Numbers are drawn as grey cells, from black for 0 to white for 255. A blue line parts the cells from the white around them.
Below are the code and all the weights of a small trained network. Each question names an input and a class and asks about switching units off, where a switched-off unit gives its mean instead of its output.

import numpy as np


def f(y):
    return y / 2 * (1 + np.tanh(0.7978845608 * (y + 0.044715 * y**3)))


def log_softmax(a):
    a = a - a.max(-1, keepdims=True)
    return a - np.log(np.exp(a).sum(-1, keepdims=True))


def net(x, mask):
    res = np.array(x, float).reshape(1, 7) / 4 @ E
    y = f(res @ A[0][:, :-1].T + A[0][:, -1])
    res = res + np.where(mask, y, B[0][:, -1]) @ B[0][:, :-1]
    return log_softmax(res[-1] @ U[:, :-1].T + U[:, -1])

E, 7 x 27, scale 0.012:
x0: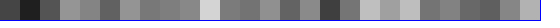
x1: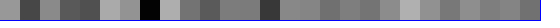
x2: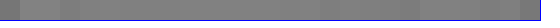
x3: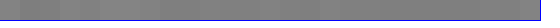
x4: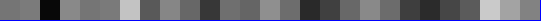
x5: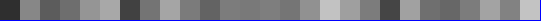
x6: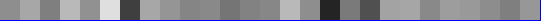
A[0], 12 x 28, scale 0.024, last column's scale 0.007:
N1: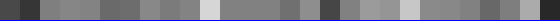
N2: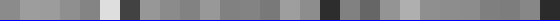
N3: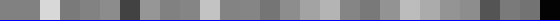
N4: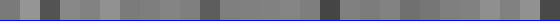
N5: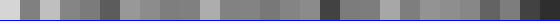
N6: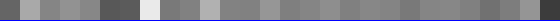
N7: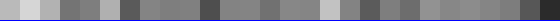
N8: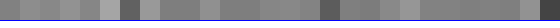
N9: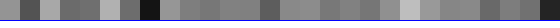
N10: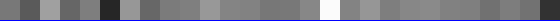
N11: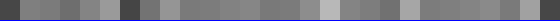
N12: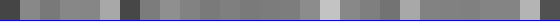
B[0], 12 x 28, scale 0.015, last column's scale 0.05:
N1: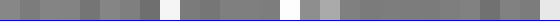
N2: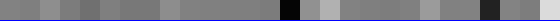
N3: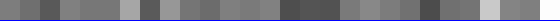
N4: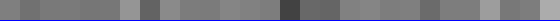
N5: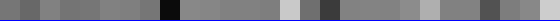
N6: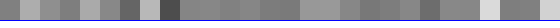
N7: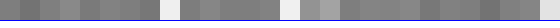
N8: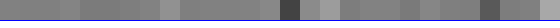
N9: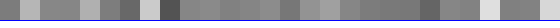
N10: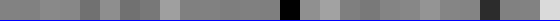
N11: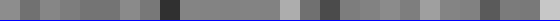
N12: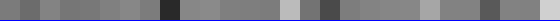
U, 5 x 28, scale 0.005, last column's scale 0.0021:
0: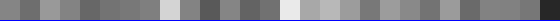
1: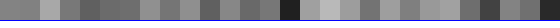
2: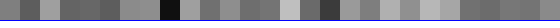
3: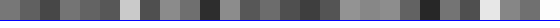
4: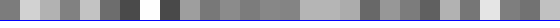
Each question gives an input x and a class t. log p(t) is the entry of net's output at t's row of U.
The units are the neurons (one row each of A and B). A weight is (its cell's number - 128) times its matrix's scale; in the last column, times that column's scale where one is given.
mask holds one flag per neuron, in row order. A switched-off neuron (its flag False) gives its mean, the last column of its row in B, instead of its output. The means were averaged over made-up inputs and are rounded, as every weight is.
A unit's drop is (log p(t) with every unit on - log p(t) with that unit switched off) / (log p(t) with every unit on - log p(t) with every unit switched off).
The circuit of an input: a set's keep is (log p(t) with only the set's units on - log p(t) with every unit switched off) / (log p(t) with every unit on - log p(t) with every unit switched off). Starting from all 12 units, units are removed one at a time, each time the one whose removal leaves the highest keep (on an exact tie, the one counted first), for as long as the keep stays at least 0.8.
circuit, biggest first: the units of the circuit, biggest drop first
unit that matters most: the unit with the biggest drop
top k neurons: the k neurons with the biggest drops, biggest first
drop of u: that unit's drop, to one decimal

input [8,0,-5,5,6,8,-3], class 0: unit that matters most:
N1
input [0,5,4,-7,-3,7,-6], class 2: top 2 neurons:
N11; N12
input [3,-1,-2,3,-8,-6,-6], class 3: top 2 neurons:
N3; N2
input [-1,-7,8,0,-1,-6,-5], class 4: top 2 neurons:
N6; N12
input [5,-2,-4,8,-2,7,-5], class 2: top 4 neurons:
N12; N11; N7; N2
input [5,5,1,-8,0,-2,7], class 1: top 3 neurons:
N2; N7; N6
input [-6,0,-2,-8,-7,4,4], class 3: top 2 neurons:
N3; N1
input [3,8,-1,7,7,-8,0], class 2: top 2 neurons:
N3; N5
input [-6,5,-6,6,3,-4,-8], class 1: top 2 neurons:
N10; N1
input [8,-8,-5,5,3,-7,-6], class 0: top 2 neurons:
N1; N9
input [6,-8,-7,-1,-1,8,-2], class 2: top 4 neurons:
N12; N11; N9; N7
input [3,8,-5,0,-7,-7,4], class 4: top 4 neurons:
N9; N12; N11; N4
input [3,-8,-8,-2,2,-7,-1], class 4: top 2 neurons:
N6; N12
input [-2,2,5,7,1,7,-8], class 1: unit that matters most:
N10
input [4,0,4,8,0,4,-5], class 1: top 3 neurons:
N7; N10; N5
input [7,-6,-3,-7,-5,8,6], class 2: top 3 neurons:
N12; N11; N7
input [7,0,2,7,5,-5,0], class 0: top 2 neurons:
N3; N1
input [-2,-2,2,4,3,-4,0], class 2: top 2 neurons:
N3; N1
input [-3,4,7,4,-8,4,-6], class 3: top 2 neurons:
N3; N2
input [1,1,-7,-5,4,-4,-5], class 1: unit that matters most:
N3
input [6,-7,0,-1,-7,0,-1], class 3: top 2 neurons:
N3; N9
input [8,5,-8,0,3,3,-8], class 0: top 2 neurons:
N1; N2
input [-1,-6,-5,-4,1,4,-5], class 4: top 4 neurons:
N2; N6; N5; N8
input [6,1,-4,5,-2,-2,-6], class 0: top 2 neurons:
N1; N2
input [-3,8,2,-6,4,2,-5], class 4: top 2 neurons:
N9; N3
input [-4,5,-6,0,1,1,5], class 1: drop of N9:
-0.1
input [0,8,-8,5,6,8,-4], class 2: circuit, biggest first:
N11
